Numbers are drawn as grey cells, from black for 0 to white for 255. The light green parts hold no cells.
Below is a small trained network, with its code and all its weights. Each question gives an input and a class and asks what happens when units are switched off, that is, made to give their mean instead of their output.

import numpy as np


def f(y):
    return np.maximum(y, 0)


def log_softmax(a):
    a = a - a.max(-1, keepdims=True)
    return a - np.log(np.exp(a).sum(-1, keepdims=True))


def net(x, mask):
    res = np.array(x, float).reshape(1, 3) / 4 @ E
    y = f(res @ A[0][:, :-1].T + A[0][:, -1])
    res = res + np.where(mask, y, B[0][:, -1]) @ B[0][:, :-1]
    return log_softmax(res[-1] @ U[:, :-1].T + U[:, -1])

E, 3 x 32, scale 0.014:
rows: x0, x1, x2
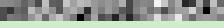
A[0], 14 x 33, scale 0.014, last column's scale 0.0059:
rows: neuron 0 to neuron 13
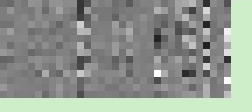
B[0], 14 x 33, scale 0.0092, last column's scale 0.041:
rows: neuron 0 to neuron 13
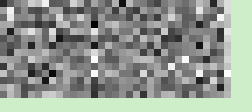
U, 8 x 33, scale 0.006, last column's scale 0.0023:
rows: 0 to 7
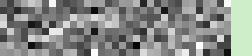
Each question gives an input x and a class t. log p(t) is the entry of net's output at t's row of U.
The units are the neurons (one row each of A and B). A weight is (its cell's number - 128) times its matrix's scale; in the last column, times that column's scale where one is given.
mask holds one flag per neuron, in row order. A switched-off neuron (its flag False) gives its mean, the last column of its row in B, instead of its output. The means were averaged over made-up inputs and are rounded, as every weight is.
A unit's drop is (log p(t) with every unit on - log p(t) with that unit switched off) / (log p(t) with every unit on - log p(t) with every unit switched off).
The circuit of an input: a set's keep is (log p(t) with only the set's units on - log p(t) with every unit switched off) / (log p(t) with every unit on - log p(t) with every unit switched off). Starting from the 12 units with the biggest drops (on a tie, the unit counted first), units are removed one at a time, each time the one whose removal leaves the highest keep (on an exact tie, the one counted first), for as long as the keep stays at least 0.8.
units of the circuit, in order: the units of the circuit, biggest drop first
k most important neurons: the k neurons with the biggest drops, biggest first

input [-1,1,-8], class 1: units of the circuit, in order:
[neuron 6]
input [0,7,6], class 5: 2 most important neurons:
[neuron 10; neuron 0]
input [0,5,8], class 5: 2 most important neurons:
[neuron 10; neuron 0]
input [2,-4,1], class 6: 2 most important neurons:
[neuron 0; neuron 1]
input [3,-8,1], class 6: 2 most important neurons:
[neuron 1; neuron 9]
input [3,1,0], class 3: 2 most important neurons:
[neuron 4; neuron 1]
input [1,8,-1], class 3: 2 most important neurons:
[neuron 3; neuron 5]
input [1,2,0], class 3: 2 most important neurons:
[neuron 4; neuron 5]
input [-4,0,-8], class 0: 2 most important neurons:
[neuron 4; neuron 7]
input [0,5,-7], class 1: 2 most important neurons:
[neuron 10; neuron 6]
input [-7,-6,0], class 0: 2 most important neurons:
[neuron 4; neuron 5]
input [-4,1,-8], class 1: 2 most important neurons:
[neuron 6; neuron 3]
